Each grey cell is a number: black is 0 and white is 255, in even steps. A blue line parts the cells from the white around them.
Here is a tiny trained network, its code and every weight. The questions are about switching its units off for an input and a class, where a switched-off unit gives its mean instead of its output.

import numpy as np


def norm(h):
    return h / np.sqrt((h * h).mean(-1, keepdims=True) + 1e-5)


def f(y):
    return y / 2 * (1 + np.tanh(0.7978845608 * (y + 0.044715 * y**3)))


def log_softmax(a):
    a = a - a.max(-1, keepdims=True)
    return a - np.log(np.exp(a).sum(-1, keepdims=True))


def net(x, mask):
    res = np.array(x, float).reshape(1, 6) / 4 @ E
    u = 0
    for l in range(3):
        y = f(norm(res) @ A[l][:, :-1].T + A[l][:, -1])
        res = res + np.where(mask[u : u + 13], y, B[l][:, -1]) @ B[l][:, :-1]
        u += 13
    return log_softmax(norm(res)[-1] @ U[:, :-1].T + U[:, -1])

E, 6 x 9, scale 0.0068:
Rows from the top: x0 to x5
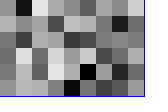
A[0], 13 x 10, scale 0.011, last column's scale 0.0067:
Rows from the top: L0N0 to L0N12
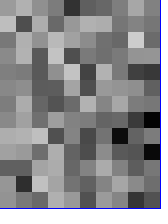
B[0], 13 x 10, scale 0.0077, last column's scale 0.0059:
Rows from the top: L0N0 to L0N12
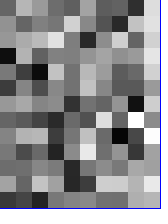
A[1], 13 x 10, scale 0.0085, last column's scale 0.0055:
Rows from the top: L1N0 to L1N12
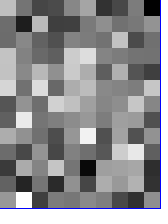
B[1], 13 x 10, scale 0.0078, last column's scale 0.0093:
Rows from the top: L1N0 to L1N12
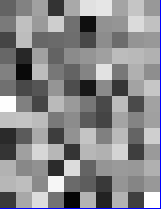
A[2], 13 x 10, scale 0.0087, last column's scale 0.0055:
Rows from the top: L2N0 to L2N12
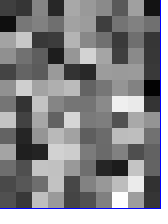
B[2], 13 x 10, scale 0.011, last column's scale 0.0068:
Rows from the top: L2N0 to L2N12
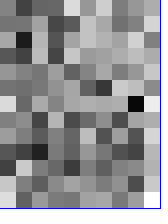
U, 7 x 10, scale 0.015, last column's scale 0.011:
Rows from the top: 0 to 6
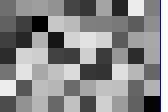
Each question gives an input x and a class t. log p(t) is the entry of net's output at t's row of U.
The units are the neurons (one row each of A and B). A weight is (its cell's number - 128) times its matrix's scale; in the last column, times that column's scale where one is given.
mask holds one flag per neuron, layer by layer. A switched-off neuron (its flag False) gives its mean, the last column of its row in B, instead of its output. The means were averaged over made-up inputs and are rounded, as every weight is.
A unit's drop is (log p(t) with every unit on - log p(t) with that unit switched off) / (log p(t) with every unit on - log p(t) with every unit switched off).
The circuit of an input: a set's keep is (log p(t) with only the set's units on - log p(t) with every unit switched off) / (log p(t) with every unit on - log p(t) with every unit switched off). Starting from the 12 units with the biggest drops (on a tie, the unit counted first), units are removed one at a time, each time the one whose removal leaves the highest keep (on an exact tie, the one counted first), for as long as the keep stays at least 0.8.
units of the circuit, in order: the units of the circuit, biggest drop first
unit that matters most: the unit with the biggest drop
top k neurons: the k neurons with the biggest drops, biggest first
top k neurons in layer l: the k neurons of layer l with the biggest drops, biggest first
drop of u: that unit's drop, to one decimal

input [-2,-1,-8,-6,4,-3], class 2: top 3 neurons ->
[L0N2 L0N11 L2N3]
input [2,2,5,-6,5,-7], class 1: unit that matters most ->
L0N4
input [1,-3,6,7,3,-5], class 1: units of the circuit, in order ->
[L1N12 L1N6 L2N9]
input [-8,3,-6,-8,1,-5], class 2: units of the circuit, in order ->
[L0N2 L2N3]
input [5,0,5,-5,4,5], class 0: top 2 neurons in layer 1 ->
[L1N8 L1N3]
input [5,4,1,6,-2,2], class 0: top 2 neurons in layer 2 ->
[L2N10 L2N7]
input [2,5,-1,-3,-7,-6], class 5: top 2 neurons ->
[L0N8 L1N11]
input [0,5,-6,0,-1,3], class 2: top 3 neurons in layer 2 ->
[L2N3 L2N0 L2N8]
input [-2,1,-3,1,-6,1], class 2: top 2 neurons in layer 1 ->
[L1N8 L1N4]
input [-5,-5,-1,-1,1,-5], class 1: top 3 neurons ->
[L0N4 L0N8 L0N12]
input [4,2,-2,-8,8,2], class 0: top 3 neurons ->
[L1N1 L0N11 L1N8]
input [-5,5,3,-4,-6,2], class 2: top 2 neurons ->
[L1N0 L0N1]
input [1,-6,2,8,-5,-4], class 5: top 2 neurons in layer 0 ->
[L0N8 L0N0]
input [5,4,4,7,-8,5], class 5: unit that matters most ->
L0N8
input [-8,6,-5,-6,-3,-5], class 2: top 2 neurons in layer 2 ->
[L2N0 L2N3]
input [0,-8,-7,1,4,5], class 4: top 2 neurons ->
[L0N8 L0N2]
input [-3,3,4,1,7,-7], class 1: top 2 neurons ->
[L0N4 L2N9]
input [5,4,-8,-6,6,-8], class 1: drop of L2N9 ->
0.2
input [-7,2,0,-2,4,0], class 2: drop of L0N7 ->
0.1
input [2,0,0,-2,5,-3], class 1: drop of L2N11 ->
0.0
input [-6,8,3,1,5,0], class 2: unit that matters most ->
L0N7
